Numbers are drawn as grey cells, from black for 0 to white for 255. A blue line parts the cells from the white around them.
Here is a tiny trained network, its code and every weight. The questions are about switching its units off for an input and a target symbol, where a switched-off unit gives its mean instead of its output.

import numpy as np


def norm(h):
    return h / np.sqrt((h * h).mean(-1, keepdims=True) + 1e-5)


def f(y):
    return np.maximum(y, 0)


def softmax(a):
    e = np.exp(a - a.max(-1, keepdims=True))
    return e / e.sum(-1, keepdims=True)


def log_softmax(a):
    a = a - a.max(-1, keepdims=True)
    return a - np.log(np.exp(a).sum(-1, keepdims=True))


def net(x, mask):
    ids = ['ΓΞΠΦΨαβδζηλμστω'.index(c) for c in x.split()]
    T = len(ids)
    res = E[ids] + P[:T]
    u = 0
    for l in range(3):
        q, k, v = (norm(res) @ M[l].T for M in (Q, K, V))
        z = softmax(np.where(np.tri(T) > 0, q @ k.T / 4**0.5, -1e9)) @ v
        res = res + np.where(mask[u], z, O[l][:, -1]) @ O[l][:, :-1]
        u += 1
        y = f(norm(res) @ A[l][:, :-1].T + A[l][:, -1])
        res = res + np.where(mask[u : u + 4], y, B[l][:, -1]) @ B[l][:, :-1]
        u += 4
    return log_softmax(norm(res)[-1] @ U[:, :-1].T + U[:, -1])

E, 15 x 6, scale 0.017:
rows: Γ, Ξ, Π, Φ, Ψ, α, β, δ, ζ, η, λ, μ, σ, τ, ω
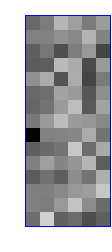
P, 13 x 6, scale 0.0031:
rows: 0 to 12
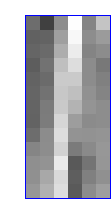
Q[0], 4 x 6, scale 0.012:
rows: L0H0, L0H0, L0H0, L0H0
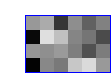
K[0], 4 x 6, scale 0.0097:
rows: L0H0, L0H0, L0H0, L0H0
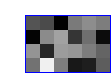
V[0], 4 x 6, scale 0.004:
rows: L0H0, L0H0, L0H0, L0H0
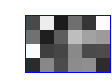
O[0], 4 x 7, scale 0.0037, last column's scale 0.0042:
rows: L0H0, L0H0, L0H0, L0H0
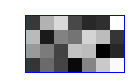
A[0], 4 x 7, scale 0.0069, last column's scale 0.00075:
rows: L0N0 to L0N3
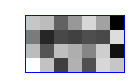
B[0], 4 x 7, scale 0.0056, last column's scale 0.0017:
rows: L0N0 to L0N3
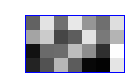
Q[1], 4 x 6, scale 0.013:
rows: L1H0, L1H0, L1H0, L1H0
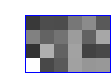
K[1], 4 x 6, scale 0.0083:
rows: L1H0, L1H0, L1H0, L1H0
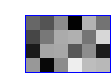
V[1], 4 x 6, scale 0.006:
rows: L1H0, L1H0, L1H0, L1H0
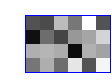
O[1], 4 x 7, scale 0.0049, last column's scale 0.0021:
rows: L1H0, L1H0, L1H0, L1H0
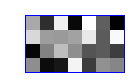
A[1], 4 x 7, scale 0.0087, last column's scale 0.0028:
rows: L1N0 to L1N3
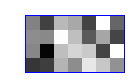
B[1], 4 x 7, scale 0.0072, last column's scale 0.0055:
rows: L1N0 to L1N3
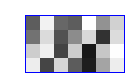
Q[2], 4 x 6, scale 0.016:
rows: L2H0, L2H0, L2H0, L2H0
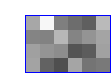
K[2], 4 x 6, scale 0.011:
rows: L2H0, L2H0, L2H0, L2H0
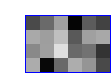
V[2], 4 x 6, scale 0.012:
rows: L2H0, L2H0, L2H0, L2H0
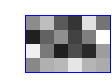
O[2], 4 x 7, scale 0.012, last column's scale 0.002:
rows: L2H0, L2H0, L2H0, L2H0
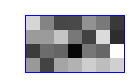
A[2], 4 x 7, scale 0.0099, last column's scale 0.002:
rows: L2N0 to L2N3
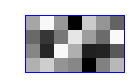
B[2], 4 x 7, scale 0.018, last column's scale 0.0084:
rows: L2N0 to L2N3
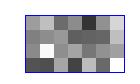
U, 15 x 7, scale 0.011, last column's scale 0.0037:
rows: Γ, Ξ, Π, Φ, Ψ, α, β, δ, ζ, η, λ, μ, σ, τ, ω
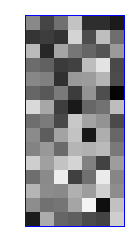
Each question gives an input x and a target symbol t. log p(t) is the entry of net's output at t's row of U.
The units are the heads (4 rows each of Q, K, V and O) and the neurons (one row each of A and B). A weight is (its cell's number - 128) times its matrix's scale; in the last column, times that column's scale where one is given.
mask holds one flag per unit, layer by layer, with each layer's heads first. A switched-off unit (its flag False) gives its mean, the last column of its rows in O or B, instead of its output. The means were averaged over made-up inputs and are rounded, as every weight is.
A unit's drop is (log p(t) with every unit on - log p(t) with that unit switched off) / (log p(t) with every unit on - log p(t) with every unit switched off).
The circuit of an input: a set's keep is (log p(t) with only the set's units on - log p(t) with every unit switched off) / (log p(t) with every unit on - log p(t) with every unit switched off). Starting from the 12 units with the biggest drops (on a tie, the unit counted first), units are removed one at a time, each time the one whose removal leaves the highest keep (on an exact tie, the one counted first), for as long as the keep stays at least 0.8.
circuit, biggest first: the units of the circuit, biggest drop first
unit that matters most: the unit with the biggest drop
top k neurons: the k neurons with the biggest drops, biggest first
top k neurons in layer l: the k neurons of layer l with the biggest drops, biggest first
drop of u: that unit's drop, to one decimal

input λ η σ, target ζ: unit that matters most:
L0N2
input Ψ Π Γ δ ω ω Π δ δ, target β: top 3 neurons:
L1N1, L2N0, L0N1
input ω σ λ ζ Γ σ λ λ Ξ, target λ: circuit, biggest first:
L2H0, L0H0
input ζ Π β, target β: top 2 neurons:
L0N1, L1N2
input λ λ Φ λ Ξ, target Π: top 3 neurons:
L1N3, L2N1, L1N2
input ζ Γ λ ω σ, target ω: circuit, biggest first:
L1H0, L0H0
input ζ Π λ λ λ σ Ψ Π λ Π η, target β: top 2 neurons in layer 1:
L1N3, L1N0
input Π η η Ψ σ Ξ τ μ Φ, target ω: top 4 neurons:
L1N2, L0N3, L0N2, L1N0
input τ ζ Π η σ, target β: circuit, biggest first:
L1H0, L2H0, L1N2
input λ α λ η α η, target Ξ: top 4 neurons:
L1N2, L2N3, L0N2, L1N3
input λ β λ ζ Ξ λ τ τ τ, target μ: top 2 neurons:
L1N3, L1N2
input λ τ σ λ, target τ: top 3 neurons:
L0N0, L2N1, L2N3
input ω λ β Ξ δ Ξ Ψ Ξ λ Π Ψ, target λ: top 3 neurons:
L0N3, L1N2, L2N2
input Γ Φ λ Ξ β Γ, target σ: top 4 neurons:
L1N0, L2N3, L1N2, L1N3
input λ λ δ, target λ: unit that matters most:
L2N3
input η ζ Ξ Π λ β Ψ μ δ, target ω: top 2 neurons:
L0N3, L1N2
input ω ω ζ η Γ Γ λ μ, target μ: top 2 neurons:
L1N2, L1N1
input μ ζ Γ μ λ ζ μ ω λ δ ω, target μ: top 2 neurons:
L2N3, L1N1
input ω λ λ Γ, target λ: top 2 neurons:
L1N2, L2N3
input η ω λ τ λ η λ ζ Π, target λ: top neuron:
L1N2
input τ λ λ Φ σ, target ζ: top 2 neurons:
L1N3, L0N2
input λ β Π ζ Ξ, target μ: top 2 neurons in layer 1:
L1N3, L1N2
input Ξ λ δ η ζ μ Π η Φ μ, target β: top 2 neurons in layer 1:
L1N2, L1N0
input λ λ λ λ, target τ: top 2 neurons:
L0N0, L2N1
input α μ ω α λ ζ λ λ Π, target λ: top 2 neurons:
L1N2, L1N0
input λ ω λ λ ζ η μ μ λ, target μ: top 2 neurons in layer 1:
L1N1, L1N2
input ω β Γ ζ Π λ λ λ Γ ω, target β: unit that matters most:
L1H0
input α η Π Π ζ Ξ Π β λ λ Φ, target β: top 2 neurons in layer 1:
L1N1, L1N2
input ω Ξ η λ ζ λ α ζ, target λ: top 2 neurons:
L1N2, L1N1
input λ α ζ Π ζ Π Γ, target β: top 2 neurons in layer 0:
L0N1, L0N0
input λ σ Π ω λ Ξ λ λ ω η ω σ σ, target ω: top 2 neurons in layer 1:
L1N1, L1N0
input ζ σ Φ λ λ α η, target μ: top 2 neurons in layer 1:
L1N3, L1N2
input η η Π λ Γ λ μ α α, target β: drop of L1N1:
0.0
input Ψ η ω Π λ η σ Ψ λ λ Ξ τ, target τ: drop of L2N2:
0.1
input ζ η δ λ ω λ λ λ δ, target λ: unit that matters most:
L1H0
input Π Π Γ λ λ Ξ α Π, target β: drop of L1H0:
0.1
